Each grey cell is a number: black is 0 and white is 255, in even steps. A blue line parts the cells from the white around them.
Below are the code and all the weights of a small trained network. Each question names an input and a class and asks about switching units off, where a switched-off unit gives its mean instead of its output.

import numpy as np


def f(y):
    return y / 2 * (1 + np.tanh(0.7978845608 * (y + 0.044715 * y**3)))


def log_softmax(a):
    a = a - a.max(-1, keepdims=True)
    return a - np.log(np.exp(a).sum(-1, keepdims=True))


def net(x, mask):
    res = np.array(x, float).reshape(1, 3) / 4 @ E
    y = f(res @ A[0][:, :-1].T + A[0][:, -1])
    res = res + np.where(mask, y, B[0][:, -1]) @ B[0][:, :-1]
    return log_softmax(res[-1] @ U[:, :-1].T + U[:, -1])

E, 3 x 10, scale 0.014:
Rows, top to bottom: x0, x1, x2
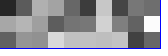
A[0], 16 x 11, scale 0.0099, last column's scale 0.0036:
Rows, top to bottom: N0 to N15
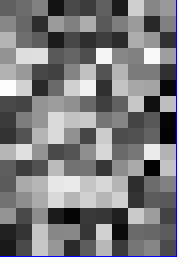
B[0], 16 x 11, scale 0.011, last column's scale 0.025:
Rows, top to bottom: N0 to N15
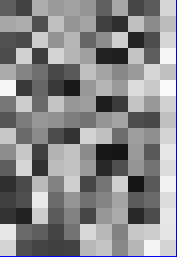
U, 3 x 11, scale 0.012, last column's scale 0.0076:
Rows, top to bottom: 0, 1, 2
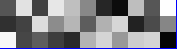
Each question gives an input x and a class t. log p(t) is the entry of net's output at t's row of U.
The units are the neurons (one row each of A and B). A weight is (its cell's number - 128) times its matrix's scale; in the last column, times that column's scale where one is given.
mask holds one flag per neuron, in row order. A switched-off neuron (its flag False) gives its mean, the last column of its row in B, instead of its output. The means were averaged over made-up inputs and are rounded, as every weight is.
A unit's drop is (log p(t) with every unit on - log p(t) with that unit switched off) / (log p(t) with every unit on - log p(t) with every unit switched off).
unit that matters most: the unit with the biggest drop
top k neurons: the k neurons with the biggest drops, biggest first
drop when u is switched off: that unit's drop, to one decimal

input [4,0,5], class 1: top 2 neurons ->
(N11, N5)
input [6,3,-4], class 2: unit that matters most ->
N15
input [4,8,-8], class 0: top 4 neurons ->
(N3, N9, N11, N12)
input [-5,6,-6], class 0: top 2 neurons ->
(N9, N3)
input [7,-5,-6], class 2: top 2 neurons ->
(N14, N15)
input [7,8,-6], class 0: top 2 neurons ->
(N3, N9)
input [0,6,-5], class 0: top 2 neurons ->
(N3, N9)
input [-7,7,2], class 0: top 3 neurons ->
(N9, N3, N15)
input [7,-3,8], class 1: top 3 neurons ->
(N11, N12, N5)
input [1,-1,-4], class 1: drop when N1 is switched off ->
0.0
